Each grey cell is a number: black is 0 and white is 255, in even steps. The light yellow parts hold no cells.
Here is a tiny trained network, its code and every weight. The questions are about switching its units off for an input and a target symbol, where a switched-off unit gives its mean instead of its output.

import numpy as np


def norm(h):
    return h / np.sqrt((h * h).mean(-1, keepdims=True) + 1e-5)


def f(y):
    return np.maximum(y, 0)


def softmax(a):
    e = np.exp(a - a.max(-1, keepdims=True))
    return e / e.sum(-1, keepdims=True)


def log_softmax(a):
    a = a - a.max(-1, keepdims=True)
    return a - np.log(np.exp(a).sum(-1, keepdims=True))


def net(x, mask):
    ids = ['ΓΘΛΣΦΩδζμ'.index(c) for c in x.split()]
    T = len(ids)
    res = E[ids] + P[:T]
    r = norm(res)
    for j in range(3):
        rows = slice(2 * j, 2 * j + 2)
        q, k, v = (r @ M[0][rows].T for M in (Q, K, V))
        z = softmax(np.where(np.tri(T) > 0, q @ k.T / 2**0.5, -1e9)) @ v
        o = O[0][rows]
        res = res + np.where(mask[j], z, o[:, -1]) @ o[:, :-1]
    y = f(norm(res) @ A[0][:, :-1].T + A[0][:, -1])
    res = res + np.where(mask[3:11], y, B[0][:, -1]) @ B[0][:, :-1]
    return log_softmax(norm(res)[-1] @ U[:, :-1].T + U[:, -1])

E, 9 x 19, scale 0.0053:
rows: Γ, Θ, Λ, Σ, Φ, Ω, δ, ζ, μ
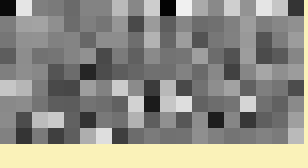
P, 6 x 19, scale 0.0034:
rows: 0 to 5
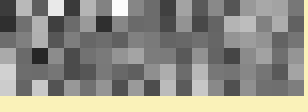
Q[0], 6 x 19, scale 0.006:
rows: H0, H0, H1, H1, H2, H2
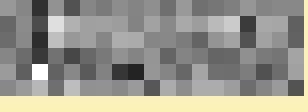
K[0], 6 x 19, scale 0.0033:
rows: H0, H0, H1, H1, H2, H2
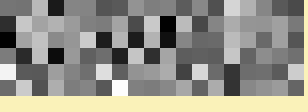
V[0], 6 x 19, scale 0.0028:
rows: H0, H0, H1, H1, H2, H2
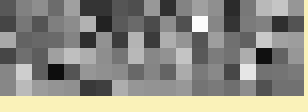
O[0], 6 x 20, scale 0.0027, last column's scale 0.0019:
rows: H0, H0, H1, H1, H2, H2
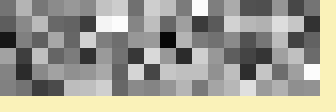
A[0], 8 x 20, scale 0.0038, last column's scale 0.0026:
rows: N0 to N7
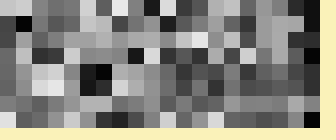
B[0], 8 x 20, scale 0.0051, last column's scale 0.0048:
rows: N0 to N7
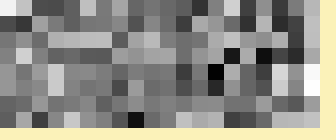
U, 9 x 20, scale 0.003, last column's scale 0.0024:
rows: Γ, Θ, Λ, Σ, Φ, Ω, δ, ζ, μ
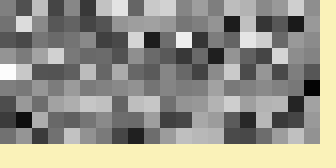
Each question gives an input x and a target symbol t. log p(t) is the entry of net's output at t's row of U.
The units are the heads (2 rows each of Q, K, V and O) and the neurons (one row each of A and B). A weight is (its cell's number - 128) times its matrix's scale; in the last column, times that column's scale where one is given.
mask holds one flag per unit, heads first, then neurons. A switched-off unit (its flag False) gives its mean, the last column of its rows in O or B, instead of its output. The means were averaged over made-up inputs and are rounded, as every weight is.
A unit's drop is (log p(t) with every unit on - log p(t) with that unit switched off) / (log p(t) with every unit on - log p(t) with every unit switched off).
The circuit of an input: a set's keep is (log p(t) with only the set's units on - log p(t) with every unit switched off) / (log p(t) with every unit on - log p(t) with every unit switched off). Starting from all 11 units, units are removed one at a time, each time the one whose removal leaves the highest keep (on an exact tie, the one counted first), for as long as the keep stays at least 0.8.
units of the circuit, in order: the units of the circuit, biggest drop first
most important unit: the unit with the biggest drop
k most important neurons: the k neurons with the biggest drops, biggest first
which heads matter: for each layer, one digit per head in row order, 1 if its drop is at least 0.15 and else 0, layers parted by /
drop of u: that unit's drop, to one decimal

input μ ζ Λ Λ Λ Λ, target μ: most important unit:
N7
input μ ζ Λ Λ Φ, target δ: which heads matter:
110
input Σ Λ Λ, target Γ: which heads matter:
111
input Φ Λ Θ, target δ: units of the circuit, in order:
[H0 N2 H2]
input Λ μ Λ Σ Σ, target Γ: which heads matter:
100
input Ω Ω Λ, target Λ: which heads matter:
000
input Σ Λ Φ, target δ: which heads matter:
100
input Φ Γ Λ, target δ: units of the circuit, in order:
[H0 H2 N2]
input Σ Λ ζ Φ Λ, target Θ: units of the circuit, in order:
[H2 N3]
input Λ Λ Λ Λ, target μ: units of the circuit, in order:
[N7 H0]
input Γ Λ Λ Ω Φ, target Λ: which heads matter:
010
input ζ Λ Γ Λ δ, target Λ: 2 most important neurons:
[N4 N5]
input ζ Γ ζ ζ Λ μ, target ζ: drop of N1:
0.2
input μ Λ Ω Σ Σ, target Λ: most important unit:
H0
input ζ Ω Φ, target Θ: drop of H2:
0.8
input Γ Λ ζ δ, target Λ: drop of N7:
0.0
